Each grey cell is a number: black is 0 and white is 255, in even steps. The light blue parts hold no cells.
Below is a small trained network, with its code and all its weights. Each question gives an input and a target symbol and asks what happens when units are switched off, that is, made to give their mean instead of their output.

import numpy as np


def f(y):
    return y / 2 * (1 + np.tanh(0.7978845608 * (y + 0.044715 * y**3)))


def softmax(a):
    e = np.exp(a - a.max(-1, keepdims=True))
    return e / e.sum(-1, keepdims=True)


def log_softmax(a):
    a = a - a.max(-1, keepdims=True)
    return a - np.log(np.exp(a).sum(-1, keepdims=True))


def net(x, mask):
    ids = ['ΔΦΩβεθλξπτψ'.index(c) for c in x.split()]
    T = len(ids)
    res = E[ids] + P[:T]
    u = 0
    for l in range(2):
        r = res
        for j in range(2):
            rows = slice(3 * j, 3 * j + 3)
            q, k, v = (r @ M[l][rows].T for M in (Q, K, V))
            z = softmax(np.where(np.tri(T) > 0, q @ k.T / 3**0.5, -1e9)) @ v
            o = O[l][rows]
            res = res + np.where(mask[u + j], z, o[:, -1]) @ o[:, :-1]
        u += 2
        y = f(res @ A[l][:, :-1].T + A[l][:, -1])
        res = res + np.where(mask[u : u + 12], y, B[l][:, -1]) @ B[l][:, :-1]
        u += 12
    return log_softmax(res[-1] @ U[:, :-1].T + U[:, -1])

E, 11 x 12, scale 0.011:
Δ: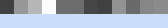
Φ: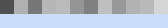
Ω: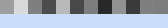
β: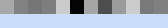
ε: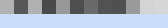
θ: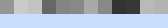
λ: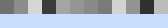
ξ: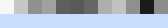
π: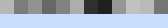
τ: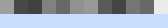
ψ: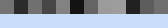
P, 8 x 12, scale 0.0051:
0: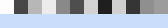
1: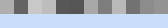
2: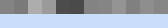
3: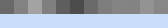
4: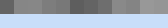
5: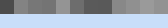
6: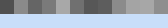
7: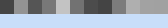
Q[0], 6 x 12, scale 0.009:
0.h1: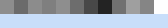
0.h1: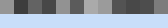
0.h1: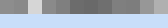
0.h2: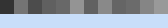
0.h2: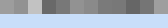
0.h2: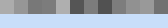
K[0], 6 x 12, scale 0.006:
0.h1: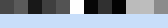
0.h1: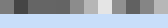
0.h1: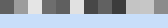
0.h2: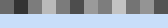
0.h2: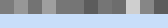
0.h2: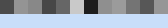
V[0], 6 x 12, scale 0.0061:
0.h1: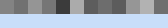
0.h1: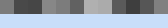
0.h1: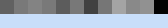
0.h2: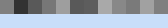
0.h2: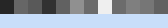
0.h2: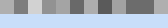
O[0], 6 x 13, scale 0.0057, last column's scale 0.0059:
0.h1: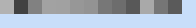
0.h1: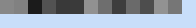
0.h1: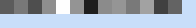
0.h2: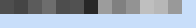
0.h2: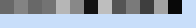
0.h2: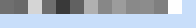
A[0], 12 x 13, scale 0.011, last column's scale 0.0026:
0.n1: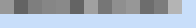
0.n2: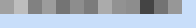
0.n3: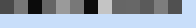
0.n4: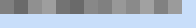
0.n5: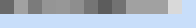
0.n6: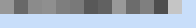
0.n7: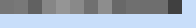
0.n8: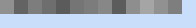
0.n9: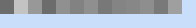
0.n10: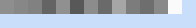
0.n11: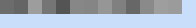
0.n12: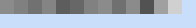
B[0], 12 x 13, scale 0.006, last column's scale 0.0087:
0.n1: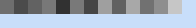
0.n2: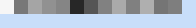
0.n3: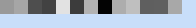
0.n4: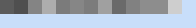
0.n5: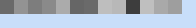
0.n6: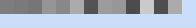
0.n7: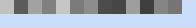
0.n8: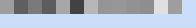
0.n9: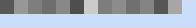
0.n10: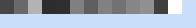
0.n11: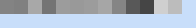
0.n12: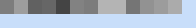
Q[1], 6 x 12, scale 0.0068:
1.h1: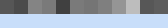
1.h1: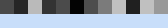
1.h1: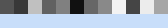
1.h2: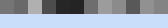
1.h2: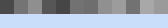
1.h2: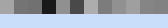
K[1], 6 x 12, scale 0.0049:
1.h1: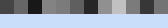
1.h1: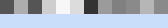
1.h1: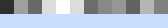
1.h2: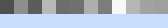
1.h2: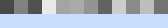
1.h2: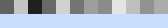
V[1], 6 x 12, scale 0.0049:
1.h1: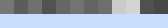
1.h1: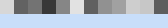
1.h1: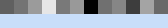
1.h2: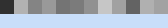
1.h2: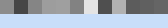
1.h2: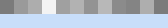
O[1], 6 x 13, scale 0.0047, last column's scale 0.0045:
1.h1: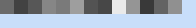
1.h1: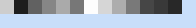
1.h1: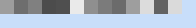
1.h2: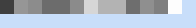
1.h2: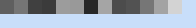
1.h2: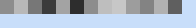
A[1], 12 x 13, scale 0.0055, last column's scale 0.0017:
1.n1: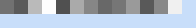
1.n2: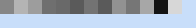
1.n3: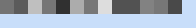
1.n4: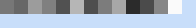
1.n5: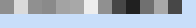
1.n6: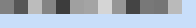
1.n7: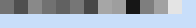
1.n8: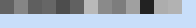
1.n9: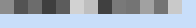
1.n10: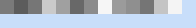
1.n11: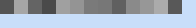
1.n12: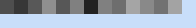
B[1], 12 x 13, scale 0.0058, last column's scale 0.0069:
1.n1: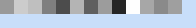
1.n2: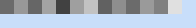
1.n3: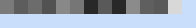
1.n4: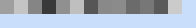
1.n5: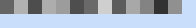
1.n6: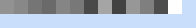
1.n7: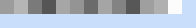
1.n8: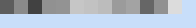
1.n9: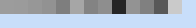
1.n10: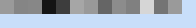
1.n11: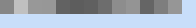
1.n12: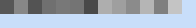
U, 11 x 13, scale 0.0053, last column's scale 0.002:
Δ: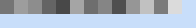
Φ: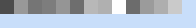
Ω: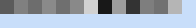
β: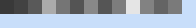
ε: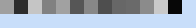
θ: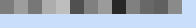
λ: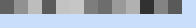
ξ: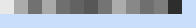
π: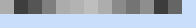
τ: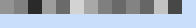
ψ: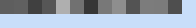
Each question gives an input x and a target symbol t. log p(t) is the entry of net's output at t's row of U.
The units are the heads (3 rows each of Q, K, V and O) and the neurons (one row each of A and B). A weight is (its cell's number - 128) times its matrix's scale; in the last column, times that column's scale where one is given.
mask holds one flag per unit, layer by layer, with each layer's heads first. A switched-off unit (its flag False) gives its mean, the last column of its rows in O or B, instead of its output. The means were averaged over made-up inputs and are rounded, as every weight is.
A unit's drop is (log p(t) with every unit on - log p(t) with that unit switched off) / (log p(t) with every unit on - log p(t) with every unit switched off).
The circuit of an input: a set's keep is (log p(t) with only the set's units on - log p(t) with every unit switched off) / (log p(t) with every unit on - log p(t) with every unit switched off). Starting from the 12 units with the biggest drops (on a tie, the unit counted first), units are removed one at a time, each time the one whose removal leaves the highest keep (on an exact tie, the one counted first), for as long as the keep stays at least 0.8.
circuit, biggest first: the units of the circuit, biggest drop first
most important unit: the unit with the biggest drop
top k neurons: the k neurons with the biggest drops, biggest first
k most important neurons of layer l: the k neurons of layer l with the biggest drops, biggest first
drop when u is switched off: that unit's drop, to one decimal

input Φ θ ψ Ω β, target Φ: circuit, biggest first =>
(1.h2; 1.n3; 1.n6)
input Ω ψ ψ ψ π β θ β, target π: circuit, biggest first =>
(1.h1; 0.h1; 0.n6)
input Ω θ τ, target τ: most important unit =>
1.n8
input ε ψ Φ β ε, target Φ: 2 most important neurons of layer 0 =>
(0.n8; 0.n10)
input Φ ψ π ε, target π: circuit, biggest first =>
(0.h1; 1.h1)
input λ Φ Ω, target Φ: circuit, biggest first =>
(1.h2; 1.h1; 1.n3)
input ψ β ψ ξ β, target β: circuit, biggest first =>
(0.n11; 1.n7; 1.h1; 1.n4)
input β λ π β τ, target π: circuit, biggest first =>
(1.h1; 0.h1; 0.n6)
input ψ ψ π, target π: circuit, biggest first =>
(1.h1; 0.h1)
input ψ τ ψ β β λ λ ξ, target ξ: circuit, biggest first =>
(0.n2; 1.h1; 0.h2)
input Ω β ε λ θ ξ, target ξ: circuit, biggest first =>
(0.n2; 0.h2)
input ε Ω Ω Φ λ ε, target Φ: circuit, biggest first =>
(1.h2; 0.n8; 0.n5)
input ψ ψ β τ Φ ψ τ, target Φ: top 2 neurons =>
(0.n8; 0.n10)
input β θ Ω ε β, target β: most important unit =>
0.n1
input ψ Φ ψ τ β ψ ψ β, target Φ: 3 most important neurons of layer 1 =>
(1.n3; 1.n6; 1.n9)
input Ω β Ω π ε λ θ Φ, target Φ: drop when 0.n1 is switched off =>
0.1
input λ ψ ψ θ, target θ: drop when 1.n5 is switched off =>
0.4
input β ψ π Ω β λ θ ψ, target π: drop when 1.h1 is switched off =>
1.2
